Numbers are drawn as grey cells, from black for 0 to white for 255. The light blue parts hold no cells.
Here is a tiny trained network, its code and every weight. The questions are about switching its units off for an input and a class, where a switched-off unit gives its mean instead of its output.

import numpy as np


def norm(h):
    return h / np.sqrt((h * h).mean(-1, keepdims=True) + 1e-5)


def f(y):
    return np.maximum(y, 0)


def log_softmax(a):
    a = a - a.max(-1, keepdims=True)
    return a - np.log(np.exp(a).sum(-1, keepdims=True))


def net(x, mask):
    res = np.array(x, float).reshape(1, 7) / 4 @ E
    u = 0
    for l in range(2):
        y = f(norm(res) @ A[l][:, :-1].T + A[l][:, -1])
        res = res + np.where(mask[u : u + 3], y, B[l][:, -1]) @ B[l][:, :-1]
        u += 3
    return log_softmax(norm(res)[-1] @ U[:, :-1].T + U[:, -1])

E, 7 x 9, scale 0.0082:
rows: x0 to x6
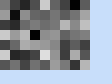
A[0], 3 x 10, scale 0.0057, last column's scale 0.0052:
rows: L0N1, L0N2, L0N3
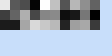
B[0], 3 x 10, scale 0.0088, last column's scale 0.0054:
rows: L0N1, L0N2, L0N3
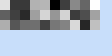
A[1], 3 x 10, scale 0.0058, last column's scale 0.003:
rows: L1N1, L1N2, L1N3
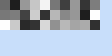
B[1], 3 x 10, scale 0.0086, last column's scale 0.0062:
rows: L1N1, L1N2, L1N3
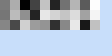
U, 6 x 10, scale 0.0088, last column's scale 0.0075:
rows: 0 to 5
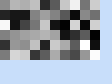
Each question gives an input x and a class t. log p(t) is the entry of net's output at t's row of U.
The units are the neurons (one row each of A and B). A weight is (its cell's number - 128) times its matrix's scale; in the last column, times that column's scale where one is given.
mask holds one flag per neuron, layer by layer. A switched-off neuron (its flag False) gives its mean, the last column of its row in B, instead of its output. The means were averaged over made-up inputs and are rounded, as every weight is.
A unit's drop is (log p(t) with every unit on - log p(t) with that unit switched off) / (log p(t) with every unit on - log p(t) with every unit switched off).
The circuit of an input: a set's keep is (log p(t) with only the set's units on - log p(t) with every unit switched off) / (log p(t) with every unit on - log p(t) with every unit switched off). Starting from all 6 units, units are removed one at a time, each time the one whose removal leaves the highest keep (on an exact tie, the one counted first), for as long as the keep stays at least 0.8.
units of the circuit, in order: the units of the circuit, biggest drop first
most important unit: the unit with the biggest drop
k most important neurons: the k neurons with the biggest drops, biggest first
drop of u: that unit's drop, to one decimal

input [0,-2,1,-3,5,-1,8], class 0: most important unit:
L1N2
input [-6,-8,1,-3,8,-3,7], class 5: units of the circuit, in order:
L0N1, L1N2, L1N3
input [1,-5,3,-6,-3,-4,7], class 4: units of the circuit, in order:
L1N1, L0N1
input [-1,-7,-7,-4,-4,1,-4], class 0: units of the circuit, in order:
L0N1, L1N1
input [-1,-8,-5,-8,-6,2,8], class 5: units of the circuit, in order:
L0N1, L1N2
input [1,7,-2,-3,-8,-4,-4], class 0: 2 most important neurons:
L0N1, L1N1
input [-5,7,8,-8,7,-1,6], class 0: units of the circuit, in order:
L0N3, L0N1
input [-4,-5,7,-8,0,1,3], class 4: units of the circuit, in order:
L0N1, L1N1
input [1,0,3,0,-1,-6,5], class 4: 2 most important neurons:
L1N1, L0N1
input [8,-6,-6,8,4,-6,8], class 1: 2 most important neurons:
L0N2, L1N2
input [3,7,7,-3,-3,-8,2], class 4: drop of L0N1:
0.3
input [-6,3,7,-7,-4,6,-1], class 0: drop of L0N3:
0.0
